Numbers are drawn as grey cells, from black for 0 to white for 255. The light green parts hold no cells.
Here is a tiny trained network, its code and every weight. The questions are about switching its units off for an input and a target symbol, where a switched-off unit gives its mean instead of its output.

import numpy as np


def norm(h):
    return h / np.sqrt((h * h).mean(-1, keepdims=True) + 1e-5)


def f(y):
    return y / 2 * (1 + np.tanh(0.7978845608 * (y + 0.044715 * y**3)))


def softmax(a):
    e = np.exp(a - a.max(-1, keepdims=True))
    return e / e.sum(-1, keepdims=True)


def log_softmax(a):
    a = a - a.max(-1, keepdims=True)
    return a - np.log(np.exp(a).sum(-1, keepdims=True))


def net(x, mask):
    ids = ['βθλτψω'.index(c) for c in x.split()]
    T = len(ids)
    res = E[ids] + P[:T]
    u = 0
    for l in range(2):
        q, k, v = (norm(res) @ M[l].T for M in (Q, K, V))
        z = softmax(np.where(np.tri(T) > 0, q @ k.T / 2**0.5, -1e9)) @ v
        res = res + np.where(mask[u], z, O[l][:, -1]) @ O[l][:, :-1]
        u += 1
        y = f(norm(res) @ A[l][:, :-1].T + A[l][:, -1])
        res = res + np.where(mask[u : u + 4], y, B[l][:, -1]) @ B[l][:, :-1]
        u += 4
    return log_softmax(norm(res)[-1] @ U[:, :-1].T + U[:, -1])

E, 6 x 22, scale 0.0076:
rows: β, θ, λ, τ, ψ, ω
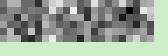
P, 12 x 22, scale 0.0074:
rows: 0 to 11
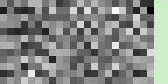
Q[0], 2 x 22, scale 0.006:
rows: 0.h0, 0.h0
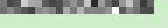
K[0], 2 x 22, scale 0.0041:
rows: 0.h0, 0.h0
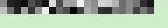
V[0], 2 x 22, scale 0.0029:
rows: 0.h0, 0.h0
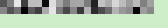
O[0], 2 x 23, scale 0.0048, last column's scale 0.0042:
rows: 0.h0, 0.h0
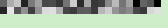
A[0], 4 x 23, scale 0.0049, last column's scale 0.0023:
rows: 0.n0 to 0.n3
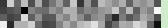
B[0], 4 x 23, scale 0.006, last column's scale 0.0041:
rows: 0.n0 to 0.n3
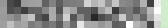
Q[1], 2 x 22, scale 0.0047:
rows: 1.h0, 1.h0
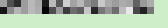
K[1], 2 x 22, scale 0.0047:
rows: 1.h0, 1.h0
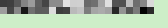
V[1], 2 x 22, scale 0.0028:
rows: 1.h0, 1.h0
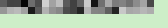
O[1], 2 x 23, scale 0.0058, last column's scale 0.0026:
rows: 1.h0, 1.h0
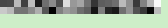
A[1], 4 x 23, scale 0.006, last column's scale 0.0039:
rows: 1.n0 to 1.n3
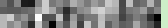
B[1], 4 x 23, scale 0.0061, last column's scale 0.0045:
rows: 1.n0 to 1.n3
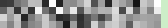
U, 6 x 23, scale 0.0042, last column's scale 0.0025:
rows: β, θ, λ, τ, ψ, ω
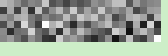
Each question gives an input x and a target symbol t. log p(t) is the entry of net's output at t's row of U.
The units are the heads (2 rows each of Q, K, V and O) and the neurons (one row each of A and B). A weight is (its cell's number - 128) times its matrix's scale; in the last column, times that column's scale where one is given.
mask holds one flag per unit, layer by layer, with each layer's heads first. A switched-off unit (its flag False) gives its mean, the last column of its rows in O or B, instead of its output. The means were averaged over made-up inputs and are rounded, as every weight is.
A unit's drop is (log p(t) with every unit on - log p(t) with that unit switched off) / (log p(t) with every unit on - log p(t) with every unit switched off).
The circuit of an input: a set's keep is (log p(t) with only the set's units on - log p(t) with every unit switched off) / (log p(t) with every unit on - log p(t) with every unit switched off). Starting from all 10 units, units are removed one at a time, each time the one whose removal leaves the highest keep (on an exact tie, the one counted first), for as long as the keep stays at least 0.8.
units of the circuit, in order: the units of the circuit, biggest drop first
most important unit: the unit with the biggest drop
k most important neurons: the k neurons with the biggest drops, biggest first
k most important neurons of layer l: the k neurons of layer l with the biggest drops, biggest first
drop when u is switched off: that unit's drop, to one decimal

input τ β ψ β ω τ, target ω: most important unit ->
1.h0
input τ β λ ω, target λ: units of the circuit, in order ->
[0.h0; 0.n3]
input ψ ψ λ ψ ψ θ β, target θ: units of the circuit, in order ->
[1.h0; 0.n2; 1.n1]
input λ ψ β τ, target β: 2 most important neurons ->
[0.n1; 1.n2]
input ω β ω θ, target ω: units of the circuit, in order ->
[1.h0; 0.n1]
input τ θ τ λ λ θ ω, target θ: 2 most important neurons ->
[0.n2; 1.n1]
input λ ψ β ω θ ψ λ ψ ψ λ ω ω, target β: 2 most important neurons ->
[0.n1; 1.n3]
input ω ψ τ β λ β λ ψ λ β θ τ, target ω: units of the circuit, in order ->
[1.h0; 0.n0]
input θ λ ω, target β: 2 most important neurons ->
[1.n3; 0.n1]
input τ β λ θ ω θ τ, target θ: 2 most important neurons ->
[1.n1; 0.n2]
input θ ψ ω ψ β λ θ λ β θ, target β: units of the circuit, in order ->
[1.h0; 1.n2]
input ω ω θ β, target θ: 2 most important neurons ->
[0.n2; 0.n1]
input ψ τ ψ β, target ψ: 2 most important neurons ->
[1.n0; 1.n1]
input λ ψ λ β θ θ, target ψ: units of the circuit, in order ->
[0.n2; 0.n0]
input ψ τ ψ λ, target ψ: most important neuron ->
[1.n0]
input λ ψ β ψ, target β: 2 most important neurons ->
[0.n1; 1.n2]
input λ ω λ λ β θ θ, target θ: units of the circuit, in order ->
[1.n1; 0.n2]
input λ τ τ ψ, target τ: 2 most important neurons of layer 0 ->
[0.n0; 0.n3]
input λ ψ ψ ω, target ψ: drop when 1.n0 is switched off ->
0.3
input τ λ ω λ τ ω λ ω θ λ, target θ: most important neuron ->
[1.n1]
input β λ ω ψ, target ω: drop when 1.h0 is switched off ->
0.8
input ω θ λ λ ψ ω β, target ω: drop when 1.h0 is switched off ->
1.0
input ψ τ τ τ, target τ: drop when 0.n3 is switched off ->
0.0
